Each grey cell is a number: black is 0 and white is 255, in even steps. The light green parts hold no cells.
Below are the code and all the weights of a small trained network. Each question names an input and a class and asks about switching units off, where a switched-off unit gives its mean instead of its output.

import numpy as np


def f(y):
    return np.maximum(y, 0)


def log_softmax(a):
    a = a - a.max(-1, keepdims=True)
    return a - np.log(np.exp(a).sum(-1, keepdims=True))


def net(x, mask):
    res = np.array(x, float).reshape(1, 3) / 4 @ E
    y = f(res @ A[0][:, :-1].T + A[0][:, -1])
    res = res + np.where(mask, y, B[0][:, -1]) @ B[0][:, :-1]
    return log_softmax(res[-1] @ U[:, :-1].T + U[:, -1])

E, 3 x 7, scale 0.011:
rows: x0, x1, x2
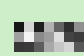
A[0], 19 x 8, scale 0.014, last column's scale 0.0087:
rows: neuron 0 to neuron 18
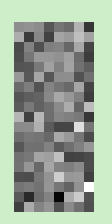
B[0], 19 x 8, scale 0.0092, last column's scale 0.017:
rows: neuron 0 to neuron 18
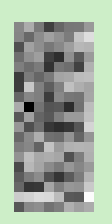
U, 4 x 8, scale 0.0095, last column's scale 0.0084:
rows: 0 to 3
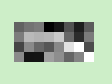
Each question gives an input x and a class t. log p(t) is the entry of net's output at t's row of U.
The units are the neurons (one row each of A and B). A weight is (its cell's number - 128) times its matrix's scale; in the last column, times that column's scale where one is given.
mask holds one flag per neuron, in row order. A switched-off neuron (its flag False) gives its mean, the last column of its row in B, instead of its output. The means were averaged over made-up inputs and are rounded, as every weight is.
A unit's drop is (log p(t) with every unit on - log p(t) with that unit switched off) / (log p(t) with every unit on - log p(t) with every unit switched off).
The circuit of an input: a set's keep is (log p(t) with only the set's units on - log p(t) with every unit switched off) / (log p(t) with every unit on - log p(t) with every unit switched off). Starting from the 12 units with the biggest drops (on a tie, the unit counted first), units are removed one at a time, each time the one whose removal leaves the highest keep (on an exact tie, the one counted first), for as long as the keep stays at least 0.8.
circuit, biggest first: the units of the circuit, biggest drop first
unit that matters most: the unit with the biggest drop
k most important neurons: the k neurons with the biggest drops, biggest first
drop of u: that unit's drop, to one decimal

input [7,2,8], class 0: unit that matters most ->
neuron 8
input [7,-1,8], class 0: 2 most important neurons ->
(neuron 8; neuron 4)
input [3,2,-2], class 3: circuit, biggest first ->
(neuron 17; neuron 9; neuron 16; neuron 15)
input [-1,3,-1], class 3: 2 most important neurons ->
(neuron 17; neuron 14)
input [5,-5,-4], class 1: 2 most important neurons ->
(neuron 17; neuron 5)
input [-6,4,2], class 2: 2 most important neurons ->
(neuron 17; neuron 5)
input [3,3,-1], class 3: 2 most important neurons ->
(neuron 17; neuron 16)
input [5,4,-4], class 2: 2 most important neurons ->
(neuron 17; neuron 8)
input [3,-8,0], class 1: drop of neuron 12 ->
0.0
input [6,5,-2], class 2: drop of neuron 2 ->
0.1
